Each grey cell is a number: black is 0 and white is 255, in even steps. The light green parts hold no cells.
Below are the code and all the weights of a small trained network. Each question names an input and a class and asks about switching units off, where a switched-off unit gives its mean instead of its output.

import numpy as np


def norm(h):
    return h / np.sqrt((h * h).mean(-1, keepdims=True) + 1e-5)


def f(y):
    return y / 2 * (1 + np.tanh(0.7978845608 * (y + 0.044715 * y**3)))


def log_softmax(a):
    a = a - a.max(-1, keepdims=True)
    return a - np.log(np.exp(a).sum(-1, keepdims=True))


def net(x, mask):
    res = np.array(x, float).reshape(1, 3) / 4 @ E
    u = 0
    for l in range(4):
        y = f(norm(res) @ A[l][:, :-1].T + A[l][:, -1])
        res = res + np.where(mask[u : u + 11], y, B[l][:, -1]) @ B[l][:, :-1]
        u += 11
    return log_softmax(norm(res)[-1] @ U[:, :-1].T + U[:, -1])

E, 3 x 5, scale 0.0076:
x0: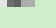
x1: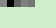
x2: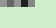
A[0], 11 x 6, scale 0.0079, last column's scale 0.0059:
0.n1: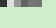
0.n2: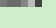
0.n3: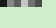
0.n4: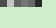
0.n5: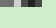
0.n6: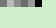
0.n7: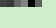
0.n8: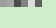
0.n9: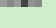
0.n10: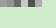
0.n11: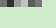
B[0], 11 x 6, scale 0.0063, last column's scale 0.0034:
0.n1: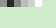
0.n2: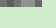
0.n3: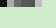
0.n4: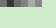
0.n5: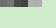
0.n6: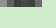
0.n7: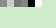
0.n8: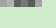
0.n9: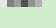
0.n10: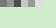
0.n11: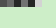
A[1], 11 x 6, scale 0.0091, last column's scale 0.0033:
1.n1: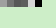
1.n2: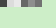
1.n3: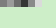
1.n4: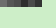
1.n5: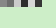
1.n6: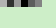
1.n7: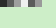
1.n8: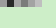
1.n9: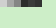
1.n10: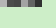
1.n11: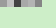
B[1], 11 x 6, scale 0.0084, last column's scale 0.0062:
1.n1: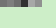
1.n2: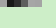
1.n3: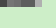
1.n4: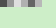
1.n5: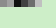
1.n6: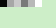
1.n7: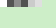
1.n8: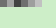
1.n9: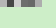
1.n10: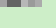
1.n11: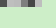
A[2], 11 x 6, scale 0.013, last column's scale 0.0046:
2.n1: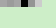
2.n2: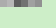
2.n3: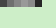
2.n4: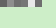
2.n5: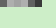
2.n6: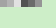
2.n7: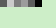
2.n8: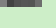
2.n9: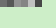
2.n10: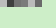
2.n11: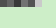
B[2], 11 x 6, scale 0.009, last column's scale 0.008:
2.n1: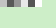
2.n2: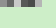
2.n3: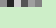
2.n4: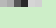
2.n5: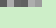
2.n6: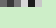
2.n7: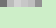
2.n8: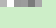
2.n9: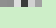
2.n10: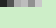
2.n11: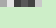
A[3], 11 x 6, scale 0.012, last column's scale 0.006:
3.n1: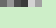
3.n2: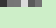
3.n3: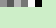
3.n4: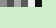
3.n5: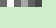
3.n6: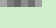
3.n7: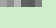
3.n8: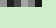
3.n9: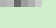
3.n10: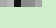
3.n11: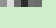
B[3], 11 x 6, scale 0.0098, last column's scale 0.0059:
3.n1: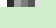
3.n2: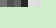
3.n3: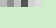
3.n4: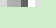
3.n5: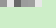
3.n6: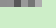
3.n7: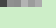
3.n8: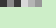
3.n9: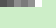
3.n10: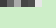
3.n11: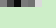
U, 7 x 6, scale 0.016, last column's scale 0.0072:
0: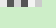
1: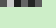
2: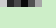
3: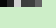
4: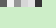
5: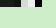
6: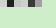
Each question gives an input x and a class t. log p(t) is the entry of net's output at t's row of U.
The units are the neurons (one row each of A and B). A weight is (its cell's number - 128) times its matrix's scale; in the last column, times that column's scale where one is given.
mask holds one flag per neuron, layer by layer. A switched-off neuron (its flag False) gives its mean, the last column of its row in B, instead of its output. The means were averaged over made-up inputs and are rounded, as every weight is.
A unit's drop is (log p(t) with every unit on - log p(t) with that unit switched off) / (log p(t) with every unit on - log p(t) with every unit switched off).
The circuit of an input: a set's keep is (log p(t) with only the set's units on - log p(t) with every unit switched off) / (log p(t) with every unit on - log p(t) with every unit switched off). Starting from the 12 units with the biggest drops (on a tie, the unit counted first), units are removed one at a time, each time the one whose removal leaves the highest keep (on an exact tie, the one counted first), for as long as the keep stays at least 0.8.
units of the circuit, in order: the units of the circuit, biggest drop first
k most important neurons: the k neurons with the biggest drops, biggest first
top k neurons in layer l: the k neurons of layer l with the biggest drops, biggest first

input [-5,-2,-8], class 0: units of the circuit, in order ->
[1.n7]
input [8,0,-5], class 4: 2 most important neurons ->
[1.n11, 0.n1]
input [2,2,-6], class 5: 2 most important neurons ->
[1.n6, 1.n7]
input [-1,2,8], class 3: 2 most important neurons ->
[0.n1, 1.n6]
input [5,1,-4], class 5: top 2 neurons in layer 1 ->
[1.n6, 1.n10]
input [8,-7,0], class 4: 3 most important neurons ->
[1.n7, 1.n11, 0.n10]
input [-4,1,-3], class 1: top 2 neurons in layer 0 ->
[0.n7, 0.n3]
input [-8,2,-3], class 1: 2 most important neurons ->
[0.n7, 0.n3]
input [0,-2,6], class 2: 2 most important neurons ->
[1.n5, 0.n7]
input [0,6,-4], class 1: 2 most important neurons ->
[0.n11, 0.n7]
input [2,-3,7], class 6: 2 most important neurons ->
[2.n1, 1.n9]
